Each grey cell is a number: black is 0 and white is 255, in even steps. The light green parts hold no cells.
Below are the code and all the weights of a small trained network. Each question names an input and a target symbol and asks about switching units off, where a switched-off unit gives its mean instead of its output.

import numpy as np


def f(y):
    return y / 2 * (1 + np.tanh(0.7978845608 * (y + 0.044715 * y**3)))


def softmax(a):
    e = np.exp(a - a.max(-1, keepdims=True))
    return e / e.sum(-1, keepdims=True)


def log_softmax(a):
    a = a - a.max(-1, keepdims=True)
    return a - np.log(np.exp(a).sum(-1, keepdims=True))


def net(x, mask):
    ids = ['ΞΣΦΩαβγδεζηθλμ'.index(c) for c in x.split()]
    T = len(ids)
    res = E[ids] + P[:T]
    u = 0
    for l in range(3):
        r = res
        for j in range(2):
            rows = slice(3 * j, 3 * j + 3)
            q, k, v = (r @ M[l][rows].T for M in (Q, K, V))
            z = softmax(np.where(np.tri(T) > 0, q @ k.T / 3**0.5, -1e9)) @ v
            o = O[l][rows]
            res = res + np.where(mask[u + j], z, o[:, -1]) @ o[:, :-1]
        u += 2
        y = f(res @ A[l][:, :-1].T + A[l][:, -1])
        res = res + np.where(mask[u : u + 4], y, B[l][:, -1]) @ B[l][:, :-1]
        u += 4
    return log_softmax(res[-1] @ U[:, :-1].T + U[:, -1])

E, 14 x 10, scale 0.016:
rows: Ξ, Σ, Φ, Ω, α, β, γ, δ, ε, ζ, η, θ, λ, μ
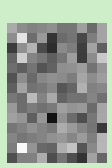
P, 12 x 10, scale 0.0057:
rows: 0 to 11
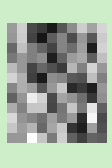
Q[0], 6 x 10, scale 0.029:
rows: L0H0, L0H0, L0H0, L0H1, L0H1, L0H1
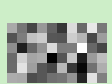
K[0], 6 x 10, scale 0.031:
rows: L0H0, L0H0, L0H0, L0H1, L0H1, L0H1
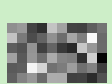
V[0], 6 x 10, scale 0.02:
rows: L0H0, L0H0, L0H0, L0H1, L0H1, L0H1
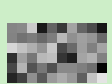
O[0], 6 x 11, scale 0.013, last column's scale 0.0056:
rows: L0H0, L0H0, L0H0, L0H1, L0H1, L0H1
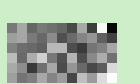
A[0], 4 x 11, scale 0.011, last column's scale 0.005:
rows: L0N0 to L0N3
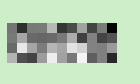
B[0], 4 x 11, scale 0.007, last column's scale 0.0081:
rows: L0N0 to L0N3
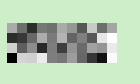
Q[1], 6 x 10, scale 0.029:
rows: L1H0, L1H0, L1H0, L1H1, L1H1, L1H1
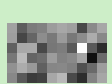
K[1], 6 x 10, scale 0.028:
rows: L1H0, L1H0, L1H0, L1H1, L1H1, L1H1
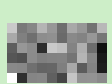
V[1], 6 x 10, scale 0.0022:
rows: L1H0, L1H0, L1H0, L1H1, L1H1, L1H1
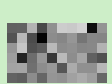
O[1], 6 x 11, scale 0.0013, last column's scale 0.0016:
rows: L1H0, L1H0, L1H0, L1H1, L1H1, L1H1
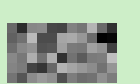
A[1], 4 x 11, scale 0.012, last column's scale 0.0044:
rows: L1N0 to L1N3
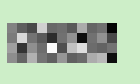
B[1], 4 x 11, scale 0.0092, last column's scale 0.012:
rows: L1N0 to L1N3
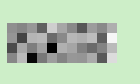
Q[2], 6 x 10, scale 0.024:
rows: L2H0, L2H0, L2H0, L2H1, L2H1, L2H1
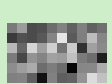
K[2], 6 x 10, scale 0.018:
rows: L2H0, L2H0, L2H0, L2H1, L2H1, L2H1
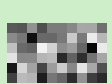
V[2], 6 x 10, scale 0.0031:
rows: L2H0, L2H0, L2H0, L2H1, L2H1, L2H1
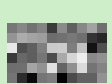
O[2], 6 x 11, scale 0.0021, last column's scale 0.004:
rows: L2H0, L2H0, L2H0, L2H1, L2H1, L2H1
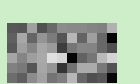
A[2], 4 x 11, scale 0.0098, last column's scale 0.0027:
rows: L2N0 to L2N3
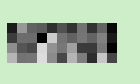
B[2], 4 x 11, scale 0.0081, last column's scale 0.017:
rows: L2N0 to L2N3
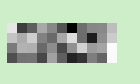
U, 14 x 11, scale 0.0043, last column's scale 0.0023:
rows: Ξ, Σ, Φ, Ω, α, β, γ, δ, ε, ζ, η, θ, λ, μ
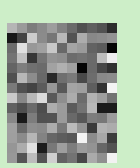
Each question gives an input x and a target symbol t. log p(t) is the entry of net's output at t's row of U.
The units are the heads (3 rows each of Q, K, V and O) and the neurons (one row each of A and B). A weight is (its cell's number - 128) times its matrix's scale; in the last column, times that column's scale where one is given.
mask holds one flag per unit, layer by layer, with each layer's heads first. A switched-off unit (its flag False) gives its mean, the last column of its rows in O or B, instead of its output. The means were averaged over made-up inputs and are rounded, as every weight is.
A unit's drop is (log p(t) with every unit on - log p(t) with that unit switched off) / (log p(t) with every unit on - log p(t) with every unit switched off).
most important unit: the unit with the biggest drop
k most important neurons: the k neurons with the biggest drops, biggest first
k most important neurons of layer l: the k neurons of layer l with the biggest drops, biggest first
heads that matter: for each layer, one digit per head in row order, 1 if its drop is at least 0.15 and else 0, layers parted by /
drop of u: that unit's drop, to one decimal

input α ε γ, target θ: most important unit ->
L0H0
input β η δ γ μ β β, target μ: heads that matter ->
01 / 00 / 00
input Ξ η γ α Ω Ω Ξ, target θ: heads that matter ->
11 / 00 / 00
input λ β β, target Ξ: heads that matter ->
01 / 00 / 00
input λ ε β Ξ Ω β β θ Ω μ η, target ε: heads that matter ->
11 / 00 / 00
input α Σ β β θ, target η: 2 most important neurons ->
(L0N1 L2N1)
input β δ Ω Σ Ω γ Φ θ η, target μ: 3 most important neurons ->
(L2N3 L2N2 L1N2)
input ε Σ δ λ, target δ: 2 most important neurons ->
(L1N1 L2N3)
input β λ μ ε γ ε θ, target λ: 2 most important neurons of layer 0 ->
(L0N2 L0N1)
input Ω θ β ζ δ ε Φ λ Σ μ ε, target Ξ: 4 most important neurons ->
(L2N0 L0N3 L1N1 L2N1)
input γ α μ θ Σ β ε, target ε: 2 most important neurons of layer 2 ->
(L2N1 L2N2)
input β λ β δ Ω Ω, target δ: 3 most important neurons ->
(L1N1 L2N3 L0N1)
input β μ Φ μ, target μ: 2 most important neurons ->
(L2N3 L1N0)
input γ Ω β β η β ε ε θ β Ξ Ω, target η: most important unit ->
L0N1
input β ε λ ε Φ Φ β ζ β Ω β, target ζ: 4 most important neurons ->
(L2N0 L1N2 L0N2 L2N2)
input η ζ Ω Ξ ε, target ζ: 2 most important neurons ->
(L2N0 L1N2)
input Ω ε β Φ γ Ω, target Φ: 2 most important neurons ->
(L0N3 L1N1)
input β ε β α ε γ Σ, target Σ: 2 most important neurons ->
(L1N1 L0N1)
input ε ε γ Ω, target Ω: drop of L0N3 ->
0.2
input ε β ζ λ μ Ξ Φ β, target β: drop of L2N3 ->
0.3
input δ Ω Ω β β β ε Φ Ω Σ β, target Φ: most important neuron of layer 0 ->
(L0N3)
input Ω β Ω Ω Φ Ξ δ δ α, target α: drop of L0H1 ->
0.3
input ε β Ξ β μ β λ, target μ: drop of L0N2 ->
0.0
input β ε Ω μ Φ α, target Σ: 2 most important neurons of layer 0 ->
(L0N3 L0N2)
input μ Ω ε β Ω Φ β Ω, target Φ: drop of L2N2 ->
0.1
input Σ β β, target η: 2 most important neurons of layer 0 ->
(L0N1 L0N3)
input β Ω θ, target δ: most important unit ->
L0H0
